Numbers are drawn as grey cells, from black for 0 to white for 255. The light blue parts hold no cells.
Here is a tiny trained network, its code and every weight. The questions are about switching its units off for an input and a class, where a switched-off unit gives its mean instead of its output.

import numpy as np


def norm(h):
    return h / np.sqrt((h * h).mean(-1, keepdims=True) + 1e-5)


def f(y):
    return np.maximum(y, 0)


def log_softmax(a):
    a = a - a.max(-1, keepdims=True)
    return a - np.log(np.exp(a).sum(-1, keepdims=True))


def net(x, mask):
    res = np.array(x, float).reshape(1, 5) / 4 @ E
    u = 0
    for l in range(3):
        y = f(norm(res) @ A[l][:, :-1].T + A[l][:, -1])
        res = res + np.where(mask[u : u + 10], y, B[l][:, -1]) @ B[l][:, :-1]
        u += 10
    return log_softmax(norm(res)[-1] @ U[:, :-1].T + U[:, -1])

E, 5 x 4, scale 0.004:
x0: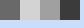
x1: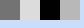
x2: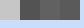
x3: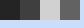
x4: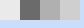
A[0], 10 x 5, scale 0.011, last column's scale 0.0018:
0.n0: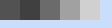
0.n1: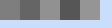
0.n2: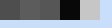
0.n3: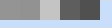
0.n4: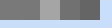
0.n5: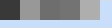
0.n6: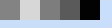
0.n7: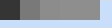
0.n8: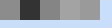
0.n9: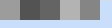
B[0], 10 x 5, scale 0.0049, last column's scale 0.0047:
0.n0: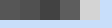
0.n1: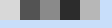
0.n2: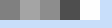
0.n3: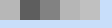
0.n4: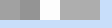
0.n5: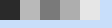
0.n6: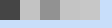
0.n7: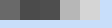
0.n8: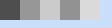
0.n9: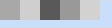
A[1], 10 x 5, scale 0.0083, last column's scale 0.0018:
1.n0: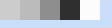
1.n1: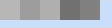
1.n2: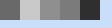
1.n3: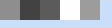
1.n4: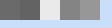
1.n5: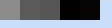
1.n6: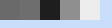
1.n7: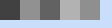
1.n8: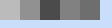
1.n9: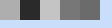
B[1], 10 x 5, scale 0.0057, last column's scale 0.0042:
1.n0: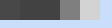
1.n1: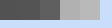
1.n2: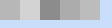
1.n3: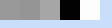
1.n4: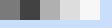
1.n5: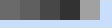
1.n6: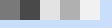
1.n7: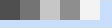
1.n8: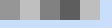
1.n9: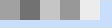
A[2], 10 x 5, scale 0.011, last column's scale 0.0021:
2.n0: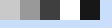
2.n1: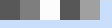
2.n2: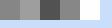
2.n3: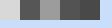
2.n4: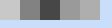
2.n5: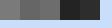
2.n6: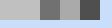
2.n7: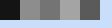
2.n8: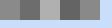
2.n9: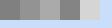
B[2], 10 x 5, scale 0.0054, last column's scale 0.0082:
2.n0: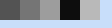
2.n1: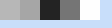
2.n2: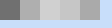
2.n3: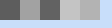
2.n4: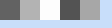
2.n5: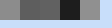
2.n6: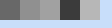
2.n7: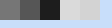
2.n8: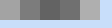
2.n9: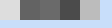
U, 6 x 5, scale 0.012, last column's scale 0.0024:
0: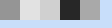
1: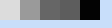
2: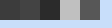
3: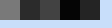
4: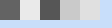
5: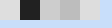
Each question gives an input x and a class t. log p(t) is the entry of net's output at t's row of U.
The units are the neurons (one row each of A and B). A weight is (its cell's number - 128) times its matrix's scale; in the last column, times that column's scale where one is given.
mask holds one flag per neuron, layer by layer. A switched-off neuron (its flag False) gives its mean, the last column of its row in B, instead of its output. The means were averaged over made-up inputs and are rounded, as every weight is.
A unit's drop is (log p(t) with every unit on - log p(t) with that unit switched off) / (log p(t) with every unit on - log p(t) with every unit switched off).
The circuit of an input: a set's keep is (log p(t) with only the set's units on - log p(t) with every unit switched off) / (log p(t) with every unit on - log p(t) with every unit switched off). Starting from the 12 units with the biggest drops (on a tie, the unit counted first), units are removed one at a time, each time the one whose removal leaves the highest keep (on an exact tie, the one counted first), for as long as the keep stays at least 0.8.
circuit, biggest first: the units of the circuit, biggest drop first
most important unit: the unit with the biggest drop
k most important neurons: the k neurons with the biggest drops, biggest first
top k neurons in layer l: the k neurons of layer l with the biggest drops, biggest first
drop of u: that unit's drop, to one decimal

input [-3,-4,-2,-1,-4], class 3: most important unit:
0.n1
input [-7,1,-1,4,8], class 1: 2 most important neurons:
1.n3, 0.n9
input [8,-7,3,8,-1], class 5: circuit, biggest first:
1.n4, 0.n3
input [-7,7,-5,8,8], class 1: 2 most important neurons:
1.n3, 2.n1
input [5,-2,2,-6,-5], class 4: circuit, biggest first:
0.n6, 1.n3
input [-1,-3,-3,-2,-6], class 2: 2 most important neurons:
0.n5, 2.n7
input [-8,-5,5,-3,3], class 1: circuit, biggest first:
1.n3, 0.n9
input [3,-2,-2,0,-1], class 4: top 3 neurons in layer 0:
0.n5, 0.n6, 0.n2
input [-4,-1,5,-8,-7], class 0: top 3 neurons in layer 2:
2.n7, 2.n4, 2.n2
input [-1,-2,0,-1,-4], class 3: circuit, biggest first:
0.n1, 1.n5
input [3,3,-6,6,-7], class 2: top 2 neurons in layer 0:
0.n7, 0.n9
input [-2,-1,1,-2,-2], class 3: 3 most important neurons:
0.n5, 0.n6, 1.n5
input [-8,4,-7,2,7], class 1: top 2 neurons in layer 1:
1.n3, 1.n4
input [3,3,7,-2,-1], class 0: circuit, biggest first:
2.n1
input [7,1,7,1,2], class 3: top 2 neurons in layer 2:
2.n5, 2.n3
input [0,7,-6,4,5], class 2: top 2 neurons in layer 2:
2.n7, 2.n4
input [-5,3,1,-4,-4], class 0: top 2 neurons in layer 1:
1.n8, 1.n0
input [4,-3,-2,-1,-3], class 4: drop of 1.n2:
0.2
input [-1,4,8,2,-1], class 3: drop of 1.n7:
0.0
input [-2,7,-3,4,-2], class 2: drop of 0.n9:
0.1
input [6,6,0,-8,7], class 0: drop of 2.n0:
0.1
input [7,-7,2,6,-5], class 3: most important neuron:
0.n2
